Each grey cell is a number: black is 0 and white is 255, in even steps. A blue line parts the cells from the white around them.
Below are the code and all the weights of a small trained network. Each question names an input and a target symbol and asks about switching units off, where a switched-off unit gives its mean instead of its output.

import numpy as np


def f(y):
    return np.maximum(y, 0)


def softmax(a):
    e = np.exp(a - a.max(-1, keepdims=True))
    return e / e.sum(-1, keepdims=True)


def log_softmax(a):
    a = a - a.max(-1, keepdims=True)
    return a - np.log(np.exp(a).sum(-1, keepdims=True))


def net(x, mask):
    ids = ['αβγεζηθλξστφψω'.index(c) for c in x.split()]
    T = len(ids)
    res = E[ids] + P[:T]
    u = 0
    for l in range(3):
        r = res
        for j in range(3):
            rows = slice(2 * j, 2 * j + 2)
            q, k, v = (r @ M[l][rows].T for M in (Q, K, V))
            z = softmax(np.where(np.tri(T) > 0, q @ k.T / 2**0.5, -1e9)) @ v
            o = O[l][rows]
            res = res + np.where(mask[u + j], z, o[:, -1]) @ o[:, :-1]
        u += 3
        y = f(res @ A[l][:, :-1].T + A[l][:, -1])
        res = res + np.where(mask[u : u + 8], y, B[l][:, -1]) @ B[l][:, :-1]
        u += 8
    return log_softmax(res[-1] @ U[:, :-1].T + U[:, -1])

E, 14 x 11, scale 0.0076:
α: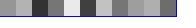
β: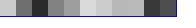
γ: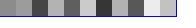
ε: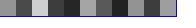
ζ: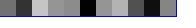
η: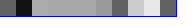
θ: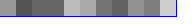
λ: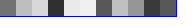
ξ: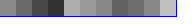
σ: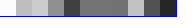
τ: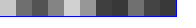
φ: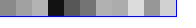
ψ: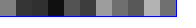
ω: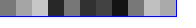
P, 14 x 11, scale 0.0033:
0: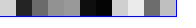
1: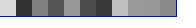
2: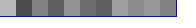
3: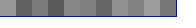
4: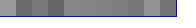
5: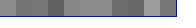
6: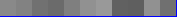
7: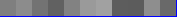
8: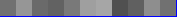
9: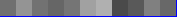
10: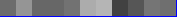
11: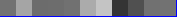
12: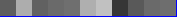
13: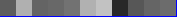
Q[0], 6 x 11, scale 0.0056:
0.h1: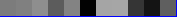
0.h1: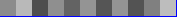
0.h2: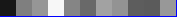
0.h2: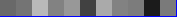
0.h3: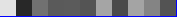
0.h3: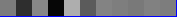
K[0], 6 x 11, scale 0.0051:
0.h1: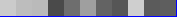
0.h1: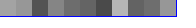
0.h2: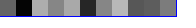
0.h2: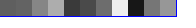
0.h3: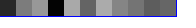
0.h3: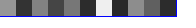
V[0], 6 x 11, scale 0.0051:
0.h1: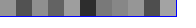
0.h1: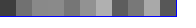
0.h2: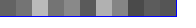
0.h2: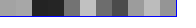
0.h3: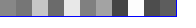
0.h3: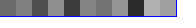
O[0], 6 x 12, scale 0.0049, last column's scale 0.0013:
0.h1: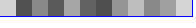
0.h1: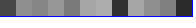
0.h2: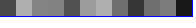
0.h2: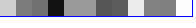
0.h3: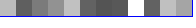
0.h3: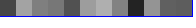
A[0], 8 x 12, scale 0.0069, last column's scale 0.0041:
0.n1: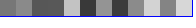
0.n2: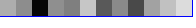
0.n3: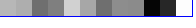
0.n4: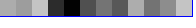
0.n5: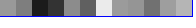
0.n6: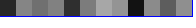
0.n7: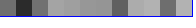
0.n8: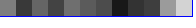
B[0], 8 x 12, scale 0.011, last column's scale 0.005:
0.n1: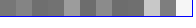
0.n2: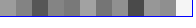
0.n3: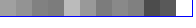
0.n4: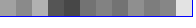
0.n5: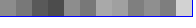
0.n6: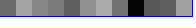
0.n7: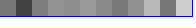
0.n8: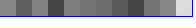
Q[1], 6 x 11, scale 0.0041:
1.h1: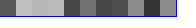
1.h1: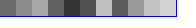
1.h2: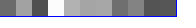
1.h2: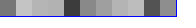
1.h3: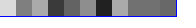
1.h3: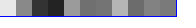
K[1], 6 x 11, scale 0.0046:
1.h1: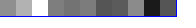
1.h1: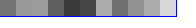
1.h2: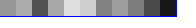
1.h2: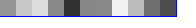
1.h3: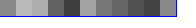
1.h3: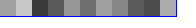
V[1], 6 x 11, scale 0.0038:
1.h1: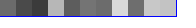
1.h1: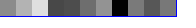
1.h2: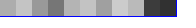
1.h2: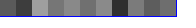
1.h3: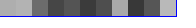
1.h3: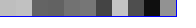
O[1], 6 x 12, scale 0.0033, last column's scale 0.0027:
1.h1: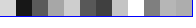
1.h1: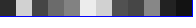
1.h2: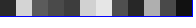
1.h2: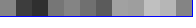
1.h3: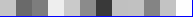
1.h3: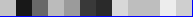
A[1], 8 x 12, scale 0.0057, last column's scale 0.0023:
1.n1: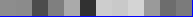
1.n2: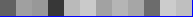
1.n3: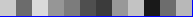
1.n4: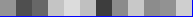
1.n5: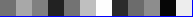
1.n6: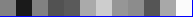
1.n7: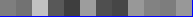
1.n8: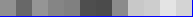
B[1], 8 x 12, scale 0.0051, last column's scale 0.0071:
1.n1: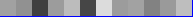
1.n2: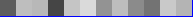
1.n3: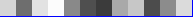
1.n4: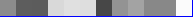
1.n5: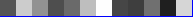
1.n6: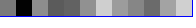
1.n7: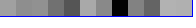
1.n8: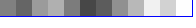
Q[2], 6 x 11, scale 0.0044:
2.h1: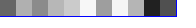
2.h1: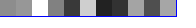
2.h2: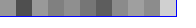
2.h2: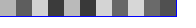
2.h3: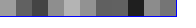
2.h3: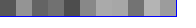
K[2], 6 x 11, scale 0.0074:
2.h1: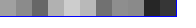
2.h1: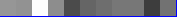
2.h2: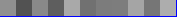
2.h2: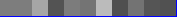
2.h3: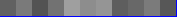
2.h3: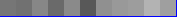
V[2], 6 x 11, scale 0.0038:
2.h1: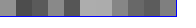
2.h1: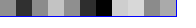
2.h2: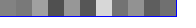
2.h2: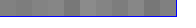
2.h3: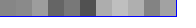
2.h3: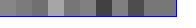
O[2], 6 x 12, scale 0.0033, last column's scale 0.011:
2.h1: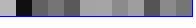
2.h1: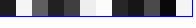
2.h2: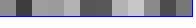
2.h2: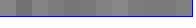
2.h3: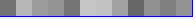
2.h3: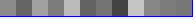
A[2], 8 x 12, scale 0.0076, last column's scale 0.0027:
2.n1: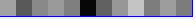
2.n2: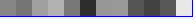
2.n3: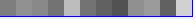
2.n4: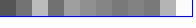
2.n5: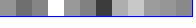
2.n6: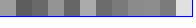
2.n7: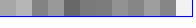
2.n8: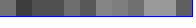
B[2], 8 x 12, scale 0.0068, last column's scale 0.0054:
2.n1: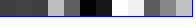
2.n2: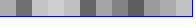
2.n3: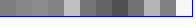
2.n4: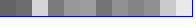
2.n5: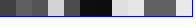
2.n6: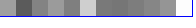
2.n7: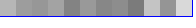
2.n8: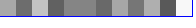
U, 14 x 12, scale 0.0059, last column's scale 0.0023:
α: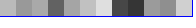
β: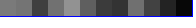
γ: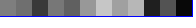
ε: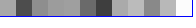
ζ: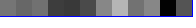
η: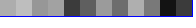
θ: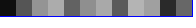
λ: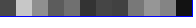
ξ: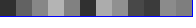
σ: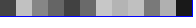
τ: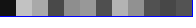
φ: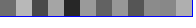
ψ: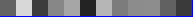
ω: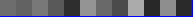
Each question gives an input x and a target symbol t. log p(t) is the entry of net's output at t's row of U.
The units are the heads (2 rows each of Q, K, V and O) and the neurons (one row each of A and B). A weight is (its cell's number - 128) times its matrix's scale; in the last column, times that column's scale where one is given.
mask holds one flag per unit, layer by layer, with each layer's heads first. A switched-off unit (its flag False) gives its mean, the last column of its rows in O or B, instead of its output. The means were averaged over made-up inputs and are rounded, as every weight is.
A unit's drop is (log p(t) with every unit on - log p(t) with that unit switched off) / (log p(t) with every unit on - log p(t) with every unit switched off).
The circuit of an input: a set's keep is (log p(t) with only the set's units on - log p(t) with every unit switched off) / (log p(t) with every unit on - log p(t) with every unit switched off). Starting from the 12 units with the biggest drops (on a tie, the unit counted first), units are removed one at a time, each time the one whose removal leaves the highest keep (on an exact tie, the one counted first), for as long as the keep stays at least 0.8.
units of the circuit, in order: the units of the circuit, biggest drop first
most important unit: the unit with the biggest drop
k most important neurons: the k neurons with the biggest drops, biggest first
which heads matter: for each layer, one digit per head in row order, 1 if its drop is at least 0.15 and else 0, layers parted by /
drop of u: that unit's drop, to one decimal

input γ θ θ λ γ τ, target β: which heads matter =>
000 / 000 / 000
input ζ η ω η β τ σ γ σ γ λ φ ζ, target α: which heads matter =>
010 / 100 / 000
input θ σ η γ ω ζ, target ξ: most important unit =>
0.h2
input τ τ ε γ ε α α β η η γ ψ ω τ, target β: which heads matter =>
000 / 000 / 001
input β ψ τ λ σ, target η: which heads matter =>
000 / 110 / 000
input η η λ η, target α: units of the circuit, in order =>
1.h3, 2.n5
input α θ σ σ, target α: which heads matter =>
000 / 110 / 000
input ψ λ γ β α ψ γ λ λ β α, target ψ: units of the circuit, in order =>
1.n1, 0.n1, 2.n6, 0.n5
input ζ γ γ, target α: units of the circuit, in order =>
0.h3, 2.n5
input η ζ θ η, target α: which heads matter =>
000 / 001 / 100
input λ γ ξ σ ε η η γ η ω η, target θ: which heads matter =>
000 / 001 / 000
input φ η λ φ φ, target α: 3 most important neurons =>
2.n5, 2.n1, 0.n4
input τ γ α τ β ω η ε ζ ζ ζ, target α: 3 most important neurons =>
0.n6, 2.n5, 2.n2
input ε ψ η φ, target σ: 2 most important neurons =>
0.n4, 1.n2
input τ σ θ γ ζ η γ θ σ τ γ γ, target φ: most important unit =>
0.n2
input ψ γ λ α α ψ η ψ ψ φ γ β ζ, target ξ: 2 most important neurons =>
0.n6, 1.n8
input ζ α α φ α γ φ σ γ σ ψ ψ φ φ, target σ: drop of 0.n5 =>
0.2
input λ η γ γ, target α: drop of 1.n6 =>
-0.1
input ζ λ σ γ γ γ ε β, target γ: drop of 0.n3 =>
0.2
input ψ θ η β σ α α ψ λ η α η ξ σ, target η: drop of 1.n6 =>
0.1
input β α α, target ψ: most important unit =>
1.n1
